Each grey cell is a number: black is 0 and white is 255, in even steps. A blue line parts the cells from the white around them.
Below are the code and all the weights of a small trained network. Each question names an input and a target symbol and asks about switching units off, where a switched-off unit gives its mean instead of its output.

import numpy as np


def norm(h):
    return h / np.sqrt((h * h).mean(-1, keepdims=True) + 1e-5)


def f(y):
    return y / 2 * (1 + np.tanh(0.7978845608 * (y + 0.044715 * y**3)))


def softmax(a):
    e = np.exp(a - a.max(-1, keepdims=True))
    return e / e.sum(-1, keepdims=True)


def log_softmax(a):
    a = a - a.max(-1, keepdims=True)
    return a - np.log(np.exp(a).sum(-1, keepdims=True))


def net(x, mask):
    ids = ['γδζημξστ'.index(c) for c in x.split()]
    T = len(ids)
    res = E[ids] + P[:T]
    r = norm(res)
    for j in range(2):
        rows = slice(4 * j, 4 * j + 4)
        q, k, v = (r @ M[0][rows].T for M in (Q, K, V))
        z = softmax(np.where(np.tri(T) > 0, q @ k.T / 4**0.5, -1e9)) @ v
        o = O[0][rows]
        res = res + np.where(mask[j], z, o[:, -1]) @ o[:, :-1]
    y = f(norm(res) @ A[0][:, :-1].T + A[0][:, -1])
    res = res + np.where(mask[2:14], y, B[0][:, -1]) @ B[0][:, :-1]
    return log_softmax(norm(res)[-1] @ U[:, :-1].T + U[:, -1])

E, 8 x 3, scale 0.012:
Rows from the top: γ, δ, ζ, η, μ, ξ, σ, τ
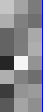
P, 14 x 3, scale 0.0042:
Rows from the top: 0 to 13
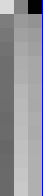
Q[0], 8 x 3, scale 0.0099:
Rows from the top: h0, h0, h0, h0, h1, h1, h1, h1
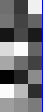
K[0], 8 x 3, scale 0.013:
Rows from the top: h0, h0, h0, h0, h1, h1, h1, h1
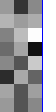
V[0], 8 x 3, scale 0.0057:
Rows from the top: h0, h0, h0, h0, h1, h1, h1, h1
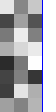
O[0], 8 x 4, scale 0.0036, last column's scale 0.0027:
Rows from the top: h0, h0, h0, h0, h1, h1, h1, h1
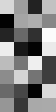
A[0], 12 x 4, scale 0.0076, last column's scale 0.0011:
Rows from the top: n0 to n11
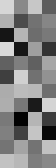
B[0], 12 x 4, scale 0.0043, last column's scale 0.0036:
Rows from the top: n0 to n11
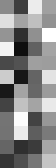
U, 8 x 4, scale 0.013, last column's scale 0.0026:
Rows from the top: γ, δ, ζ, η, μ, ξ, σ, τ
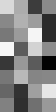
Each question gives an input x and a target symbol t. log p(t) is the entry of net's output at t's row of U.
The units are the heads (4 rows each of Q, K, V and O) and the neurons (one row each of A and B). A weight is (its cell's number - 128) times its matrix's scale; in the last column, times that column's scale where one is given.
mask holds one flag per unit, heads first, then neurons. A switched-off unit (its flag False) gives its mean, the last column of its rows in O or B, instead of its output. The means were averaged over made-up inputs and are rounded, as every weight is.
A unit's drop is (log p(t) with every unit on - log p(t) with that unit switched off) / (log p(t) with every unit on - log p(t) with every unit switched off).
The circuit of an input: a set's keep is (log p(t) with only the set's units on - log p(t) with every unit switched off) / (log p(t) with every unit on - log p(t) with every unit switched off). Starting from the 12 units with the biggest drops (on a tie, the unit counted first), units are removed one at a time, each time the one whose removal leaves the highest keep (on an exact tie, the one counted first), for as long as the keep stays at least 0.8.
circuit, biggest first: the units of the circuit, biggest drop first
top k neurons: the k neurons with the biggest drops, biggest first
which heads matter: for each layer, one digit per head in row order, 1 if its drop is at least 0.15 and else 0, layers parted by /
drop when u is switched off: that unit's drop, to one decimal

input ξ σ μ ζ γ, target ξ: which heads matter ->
01
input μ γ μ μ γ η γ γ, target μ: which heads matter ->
10
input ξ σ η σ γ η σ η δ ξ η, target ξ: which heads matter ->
01
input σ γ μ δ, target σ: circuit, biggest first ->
[h0]
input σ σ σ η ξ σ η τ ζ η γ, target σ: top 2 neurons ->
[n5 n7]
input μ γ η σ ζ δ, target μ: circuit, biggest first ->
[h0 n7 n5]
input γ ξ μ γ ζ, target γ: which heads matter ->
10
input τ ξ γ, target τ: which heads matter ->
10
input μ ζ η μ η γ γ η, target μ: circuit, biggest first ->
[h0 n8]
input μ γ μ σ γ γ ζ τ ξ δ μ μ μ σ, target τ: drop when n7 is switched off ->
0.1
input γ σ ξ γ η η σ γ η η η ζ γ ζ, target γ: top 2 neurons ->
[n8 n3]
